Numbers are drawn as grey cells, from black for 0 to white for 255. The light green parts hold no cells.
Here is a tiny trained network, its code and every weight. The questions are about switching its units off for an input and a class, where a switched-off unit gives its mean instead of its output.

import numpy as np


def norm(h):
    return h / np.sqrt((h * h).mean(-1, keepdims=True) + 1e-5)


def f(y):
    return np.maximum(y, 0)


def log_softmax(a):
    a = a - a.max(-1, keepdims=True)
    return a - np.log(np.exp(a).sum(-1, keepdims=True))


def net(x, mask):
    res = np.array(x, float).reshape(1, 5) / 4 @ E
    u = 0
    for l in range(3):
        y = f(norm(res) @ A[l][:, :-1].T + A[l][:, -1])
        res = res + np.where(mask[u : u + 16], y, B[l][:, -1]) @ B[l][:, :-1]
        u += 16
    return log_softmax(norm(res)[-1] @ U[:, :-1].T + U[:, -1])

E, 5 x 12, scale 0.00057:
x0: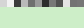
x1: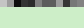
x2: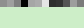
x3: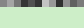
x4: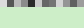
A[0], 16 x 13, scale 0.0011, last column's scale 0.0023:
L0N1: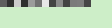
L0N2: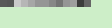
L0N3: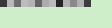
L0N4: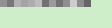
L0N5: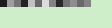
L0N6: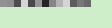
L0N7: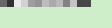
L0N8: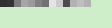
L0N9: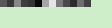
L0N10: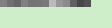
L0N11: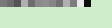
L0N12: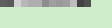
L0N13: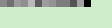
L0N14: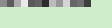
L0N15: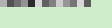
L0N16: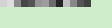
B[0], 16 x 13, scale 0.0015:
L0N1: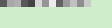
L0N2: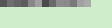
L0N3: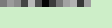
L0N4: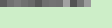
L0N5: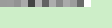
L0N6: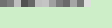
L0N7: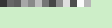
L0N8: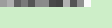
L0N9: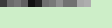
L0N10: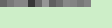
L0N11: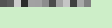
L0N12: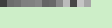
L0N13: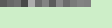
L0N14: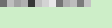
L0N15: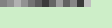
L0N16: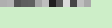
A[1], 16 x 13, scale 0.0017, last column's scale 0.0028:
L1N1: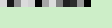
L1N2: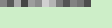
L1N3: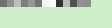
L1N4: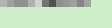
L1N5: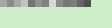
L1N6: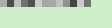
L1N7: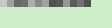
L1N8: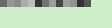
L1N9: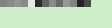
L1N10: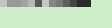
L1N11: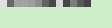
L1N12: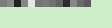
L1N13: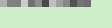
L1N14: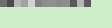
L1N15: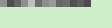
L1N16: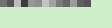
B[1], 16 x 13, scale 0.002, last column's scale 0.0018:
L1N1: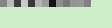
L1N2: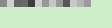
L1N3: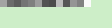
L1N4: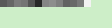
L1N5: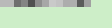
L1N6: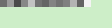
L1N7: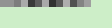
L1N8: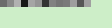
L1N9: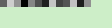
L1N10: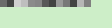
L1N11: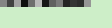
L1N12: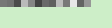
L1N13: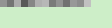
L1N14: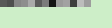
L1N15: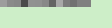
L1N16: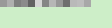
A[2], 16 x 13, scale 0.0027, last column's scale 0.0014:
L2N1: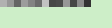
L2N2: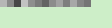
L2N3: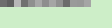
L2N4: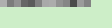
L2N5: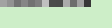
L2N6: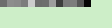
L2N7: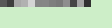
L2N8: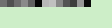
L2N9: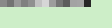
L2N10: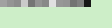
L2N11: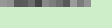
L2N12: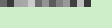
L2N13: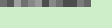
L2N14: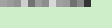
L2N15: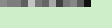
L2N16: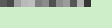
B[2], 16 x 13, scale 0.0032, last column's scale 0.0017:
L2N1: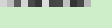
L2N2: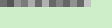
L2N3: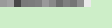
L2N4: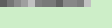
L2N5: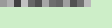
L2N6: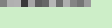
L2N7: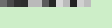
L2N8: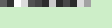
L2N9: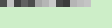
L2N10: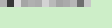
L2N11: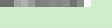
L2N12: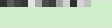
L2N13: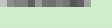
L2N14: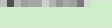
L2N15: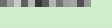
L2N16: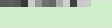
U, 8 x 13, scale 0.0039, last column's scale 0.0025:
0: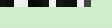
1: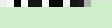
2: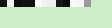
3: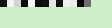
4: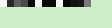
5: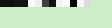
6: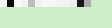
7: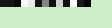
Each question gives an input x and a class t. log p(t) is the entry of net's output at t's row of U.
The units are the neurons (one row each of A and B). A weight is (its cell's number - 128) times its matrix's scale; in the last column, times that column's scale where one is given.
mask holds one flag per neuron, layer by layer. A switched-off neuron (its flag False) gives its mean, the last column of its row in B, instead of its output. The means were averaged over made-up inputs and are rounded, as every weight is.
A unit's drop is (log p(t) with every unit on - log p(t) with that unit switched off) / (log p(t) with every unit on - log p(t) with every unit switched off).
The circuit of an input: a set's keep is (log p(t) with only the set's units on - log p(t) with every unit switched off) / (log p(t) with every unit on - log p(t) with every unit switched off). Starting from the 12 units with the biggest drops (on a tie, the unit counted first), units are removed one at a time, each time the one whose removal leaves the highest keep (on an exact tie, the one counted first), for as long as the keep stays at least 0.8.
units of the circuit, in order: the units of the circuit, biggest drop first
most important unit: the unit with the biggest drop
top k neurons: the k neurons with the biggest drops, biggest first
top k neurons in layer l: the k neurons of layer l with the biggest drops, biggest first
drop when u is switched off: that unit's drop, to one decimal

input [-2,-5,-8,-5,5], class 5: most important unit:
L0N7
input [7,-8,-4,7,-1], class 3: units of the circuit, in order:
[L0N3, L1N8, L1N9]
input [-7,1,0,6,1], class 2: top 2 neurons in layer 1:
[L1N4, L1N16]
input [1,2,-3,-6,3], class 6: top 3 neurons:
[L0N14, L1N5, L1N3]
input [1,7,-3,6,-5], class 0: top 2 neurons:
[L2N8, L0N8]
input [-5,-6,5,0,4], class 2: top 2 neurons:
[L0N1, L2N9]
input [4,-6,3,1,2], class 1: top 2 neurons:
[L0N16, L2N1]
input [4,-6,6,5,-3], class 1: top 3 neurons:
[L0N16, L1N7, L2N1]
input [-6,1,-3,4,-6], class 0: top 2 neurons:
[L0N9, L2N8]
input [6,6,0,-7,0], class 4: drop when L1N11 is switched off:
0.1
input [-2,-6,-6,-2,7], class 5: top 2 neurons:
[L0N7, L1N14]
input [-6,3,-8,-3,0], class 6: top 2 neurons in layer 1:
[L1N4, L1N14]
